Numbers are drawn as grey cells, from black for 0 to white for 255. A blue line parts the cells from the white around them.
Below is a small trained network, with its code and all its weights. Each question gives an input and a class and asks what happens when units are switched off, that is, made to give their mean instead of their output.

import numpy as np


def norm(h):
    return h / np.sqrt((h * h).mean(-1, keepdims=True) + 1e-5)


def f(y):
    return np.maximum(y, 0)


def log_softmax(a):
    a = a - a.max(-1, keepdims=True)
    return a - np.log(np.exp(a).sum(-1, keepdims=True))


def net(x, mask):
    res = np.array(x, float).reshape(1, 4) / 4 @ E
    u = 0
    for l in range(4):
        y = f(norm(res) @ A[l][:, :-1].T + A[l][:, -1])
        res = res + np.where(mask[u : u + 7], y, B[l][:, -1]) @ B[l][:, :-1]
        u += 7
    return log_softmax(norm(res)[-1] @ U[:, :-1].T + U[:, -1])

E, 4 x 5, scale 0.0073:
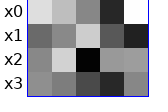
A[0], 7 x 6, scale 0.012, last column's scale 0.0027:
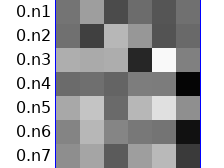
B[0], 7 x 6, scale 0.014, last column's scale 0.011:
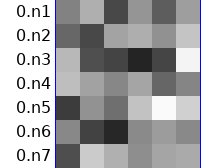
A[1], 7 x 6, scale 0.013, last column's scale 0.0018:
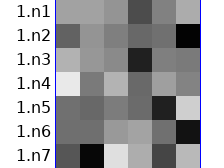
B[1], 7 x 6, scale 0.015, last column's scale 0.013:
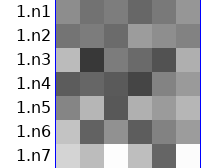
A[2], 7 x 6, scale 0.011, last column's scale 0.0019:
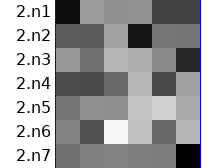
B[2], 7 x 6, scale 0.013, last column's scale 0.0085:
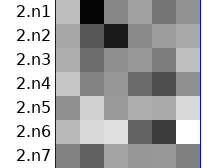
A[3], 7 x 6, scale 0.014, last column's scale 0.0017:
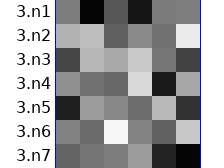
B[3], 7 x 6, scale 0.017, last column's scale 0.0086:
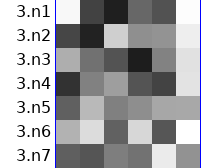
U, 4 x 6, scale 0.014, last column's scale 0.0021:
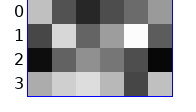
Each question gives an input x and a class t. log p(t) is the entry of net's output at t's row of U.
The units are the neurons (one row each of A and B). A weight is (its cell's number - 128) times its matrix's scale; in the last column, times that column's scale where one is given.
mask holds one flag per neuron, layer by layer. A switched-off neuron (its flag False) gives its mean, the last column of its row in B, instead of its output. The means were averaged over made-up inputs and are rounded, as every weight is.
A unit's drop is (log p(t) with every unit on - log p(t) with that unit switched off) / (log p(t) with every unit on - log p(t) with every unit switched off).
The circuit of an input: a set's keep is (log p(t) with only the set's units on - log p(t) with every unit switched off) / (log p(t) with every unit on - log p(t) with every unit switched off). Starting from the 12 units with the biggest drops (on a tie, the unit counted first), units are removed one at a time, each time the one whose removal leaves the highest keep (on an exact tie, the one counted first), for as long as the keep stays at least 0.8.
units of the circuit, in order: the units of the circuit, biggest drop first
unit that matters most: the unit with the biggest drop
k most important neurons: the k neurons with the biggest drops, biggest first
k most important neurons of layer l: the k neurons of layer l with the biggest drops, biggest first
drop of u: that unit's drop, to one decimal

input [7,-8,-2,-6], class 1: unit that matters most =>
0.n5
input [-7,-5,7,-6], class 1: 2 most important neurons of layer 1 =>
1.n3; 1.n7
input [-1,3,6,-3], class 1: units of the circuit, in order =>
0.n3; 1.n7; 3.n1; 2.n6
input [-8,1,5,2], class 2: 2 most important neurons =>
0.n1; 1.n7
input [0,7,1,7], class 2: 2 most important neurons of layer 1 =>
1.n5; 1.n4
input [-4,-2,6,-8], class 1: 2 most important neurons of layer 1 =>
1.n7; 1.n3
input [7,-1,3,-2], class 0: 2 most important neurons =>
0.n3; 1.n7
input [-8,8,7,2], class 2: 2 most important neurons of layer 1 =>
1.n7; 1.n5
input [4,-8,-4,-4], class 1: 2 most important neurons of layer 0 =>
0.n5; 0.n7
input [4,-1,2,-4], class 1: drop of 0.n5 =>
1.4
